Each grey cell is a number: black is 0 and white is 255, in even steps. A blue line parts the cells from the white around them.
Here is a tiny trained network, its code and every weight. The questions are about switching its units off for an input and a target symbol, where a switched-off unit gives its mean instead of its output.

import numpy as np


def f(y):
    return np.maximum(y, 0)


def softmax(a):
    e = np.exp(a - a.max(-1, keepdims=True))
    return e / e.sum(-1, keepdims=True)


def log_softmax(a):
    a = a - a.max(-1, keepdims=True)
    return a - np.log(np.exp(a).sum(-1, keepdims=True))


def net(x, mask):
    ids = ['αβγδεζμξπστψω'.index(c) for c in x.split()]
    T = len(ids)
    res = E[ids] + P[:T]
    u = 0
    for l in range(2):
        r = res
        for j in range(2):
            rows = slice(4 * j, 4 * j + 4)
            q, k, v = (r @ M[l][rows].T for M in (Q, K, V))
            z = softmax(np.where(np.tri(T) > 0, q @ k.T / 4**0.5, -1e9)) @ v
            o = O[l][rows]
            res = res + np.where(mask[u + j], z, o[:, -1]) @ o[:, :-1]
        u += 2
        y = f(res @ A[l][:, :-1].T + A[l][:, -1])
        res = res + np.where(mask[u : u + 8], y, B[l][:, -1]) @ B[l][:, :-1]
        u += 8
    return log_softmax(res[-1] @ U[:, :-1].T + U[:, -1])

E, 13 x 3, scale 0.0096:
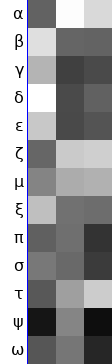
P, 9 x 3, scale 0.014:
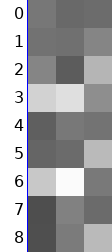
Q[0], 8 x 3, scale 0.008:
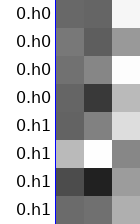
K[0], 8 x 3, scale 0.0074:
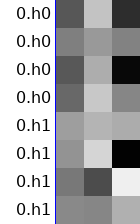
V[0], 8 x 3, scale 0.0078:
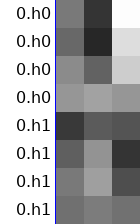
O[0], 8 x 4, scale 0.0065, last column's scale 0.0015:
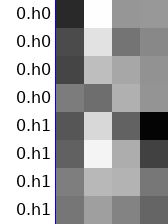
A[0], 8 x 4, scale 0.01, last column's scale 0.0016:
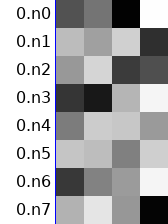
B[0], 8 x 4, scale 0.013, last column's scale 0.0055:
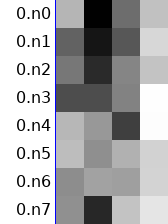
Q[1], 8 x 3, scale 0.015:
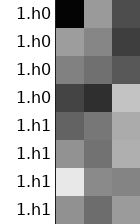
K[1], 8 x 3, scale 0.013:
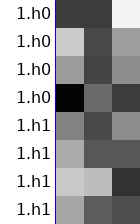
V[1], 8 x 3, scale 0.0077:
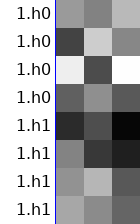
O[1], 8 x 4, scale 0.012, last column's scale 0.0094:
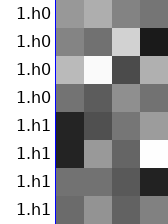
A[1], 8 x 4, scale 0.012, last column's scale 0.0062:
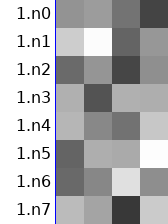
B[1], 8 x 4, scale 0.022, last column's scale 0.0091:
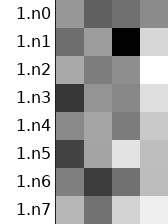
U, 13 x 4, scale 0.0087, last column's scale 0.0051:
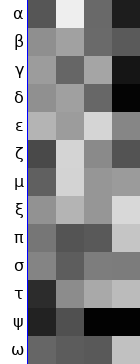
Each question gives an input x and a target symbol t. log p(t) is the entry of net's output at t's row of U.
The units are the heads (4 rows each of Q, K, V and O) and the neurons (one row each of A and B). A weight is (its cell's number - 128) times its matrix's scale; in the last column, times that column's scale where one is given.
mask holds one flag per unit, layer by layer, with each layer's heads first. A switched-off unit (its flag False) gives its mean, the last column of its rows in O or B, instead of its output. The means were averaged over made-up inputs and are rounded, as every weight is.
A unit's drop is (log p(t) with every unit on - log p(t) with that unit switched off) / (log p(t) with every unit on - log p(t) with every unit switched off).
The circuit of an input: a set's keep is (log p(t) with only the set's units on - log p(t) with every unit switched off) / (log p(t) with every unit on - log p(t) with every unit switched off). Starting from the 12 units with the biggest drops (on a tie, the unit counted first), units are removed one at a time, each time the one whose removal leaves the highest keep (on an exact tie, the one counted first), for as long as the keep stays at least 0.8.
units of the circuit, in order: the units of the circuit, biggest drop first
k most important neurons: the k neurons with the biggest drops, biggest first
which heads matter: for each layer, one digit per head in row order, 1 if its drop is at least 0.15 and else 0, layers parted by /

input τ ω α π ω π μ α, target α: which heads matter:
00 / 10
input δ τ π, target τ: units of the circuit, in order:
0.n4, 1.n1
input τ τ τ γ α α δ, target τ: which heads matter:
10 / 10
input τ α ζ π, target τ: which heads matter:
10 / 10
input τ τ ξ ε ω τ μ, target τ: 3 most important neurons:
0.n7, 0.n1, 1.n3
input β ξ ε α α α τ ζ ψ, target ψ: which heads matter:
01 / 11
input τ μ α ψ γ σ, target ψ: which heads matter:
11 / 11
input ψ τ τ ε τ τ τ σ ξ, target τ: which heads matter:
00 / 01
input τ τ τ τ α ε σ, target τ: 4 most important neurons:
0.n2, 0.n7, 1.n3, 0.n1
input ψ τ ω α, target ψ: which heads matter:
10 / 01
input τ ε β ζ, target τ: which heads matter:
10 / 10
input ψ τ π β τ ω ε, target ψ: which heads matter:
10 / 01
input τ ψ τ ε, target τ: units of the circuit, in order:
0.n7, 1.h0, 1.n3
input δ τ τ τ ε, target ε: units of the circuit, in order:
1.n7, 1.h0
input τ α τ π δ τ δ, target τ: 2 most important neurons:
0.n7, 0.n2
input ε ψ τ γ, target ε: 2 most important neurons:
0.n7, 0.n2
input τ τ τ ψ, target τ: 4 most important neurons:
0.n2, 0.n7, 1.n3, 0.n0
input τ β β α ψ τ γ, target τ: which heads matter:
11 / 10
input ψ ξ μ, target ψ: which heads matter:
10 / 11
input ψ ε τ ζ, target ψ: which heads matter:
10 / 01
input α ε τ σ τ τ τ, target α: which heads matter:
00 / 11
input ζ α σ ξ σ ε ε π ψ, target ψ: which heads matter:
10 / 11
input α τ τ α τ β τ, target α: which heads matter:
00 / 01
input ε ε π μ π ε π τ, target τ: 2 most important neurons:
0.n4, 1.n5
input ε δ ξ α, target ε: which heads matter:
10 / 11
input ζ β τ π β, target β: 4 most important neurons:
1.n1, 1.n7, 0.n3, 0.n1
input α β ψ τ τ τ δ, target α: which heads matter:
00 / 01
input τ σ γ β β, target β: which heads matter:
00 / 10
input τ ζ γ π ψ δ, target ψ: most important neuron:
1.n7
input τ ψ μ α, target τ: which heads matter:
10 / 10
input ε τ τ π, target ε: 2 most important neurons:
0.n2, 0.n7
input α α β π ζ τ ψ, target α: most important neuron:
0.n4
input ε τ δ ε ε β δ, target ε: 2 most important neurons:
0.n7, 0.n2
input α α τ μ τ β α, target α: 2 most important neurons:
0.n4, 1.n1
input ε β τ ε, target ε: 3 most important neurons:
0.n7, 0.n2, 1.n7
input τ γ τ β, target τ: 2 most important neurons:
0.n7, 1.n3
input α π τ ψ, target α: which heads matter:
11 / 11
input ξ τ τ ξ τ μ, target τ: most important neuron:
0.n0
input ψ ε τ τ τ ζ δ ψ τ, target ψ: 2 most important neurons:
0.n4, 1.n7
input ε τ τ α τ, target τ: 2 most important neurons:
0.n4, 0.n0
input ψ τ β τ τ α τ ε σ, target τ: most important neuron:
0.n4
